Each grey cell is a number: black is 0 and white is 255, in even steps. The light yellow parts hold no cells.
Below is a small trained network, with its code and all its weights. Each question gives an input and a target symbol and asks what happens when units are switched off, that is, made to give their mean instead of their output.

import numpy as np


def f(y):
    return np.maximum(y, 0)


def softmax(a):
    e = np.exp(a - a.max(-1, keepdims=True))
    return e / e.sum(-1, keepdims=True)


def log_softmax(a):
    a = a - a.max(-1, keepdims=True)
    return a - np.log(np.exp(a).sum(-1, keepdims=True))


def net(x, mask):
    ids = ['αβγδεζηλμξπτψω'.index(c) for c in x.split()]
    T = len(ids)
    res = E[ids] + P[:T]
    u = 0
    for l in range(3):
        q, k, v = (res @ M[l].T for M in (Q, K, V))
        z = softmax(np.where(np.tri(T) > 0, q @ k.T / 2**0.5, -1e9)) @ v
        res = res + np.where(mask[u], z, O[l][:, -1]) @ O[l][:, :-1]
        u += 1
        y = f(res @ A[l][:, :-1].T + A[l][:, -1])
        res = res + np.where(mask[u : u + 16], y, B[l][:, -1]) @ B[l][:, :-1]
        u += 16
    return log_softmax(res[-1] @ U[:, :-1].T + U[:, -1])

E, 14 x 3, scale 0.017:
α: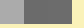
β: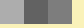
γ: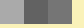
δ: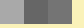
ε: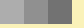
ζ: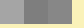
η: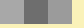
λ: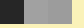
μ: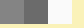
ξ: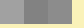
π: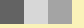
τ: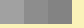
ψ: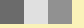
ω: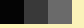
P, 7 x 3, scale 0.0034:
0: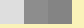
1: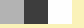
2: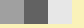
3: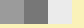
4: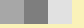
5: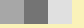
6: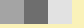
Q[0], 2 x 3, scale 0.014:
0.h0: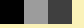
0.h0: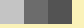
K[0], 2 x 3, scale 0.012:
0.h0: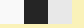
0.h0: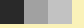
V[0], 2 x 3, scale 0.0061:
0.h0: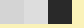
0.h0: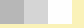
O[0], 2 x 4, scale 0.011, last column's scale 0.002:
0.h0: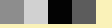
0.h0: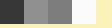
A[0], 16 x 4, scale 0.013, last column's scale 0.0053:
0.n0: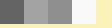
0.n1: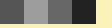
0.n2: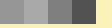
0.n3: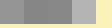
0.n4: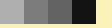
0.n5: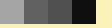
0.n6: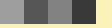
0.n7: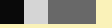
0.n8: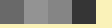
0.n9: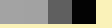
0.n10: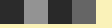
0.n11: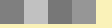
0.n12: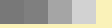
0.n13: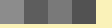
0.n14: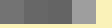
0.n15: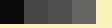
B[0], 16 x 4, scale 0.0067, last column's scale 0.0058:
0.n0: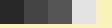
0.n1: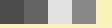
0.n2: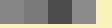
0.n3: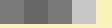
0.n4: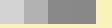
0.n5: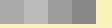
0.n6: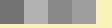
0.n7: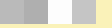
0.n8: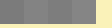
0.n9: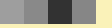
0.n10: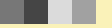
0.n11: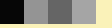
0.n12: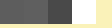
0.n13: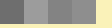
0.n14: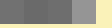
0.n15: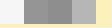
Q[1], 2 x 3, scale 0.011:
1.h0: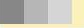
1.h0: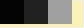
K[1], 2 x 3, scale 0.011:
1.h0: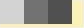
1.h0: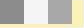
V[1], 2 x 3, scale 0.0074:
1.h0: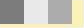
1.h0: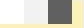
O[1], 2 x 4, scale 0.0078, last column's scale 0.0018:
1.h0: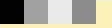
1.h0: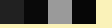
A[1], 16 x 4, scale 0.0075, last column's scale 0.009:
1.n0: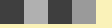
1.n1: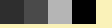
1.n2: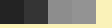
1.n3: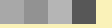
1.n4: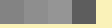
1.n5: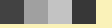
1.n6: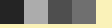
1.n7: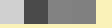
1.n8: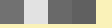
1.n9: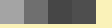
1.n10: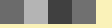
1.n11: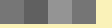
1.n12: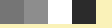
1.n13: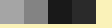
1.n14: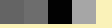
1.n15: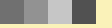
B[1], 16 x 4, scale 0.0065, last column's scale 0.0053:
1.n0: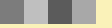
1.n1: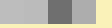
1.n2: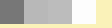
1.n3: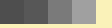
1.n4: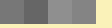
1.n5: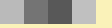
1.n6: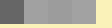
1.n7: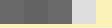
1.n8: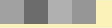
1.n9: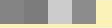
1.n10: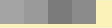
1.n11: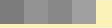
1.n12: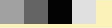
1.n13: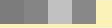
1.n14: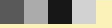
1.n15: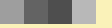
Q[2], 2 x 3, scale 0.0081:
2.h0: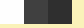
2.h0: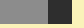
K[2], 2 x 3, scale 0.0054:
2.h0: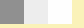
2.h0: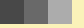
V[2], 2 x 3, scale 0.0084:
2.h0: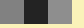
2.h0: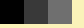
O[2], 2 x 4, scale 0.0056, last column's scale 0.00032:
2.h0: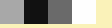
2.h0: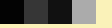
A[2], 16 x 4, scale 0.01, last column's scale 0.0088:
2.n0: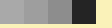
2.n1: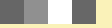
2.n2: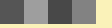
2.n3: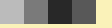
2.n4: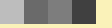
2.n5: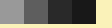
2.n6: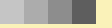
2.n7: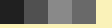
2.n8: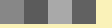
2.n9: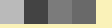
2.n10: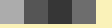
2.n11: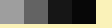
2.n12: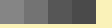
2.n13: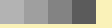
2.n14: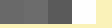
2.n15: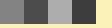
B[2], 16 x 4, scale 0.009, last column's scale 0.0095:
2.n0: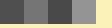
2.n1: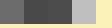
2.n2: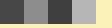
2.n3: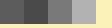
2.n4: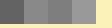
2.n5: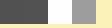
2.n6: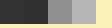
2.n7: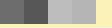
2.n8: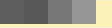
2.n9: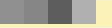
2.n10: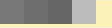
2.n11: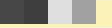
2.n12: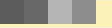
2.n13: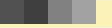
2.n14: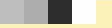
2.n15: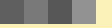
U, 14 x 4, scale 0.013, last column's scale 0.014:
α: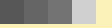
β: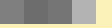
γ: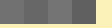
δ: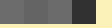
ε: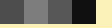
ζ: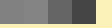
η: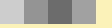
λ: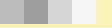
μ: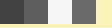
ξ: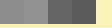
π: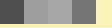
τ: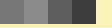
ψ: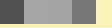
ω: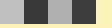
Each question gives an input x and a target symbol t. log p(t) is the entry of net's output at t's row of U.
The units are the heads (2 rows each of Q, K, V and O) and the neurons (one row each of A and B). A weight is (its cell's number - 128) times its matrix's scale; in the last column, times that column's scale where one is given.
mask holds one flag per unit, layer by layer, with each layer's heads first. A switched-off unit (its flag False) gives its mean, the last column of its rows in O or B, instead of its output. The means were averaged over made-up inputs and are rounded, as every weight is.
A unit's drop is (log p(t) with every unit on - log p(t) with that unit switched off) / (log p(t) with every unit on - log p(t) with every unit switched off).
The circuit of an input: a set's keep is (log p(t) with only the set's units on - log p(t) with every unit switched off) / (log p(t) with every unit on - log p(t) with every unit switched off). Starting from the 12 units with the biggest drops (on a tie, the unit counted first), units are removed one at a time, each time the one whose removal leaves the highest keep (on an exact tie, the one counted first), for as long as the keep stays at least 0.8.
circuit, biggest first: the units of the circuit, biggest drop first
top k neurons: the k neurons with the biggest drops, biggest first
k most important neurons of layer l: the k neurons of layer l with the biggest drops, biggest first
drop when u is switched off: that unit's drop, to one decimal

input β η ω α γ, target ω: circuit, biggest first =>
0.h0
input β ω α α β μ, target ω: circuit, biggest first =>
0.h0, 1.n12
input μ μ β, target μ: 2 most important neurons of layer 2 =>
2.n6, 2.n14
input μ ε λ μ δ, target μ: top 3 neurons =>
2.n14, 2.n6, 1.n14
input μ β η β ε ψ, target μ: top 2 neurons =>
0.n7, 2.n14
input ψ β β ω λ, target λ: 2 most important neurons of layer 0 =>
0.n15, 0.n7
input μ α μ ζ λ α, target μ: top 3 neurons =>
2.n14, 2.n6, 0.n7
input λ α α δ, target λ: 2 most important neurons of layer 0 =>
0.n0, 0.n15
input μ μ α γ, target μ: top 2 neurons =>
2.n6, 2.n14
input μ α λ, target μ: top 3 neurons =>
2.n6, 2.n14, 2.n13
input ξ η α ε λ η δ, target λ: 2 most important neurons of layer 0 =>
0.n7, 0.n0
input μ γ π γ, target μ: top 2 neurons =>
2.n14, 2.n6
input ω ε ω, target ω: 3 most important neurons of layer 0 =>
0.n15, 0.n10, 0.n7
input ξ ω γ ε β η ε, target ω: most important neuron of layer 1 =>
1.n14
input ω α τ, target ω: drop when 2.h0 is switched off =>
0.2
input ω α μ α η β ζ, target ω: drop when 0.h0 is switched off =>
0.8
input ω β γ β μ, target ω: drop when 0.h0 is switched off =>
0.6
